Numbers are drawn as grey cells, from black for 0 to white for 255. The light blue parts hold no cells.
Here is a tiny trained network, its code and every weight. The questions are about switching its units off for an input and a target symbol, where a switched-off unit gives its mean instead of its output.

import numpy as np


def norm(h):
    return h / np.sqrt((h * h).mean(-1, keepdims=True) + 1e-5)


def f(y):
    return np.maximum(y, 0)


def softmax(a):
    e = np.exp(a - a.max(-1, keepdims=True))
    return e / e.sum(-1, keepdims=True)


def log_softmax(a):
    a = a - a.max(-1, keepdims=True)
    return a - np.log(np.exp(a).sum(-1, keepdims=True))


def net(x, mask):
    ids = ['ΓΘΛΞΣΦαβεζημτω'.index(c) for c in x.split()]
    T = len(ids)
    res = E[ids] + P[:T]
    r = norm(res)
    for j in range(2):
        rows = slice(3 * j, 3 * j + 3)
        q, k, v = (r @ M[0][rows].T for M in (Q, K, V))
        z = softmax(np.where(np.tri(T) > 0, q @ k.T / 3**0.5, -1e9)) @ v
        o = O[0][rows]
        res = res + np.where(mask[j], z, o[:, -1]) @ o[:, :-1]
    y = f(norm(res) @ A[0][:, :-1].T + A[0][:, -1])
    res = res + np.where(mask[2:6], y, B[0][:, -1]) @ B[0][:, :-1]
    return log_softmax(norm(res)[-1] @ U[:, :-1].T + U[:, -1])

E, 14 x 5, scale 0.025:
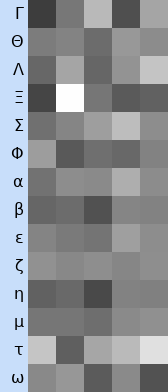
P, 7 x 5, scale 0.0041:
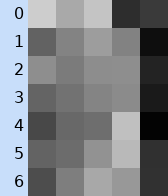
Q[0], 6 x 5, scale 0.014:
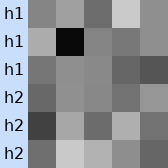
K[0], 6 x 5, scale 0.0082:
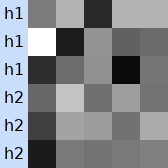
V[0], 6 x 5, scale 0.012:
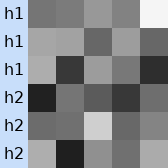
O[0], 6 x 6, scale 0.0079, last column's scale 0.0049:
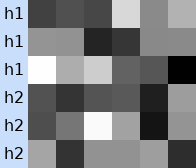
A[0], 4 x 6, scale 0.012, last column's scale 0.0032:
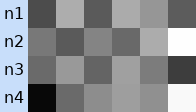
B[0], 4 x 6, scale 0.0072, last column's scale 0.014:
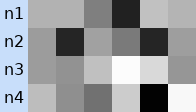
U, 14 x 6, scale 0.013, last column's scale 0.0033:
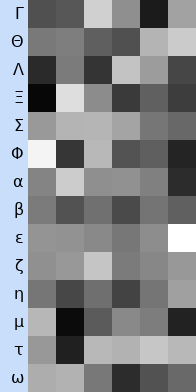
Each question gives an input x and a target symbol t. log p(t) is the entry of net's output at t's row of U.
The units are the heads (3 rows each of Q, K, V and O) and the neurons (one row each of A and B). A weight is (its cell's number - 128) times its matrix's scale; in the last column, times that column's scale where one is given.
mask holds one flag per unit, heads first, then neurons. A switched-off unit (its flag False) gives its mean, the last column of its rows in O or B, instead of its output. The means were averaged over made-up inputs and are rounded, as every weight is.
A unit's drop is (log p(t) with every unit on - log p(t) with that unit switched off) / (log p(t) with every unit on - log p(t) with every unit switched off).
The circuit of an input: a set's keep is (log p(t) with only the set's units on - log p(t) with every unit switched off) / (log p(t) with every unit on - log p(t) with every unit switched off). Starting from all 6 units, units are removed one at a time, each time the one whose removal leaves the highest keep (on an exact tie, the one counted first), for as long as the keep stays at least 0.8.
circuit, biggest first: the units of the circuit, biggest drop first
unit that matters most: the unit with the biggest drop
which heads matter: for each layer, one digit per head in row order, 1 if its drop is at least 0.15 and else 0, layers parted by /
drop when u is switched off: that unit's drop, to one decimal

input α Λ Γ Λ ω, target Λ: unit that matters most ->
h1
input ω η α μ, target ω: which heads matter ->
10
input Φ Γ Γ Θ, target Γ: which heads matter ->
01
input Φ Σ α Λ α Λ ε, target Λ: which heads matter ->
11
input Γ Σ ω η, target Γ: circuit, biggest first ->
(h2, h1)
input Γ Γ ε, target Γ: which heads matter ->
01
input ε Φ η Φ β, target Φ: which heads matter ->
11
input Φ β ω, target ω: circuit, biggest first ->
(h1, n4)
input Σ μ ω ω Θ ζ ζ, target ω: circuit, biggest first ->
(h1, h2)
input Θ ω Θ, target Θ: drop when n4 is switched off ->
0.2
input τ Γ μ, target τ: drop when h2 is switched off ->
0.7
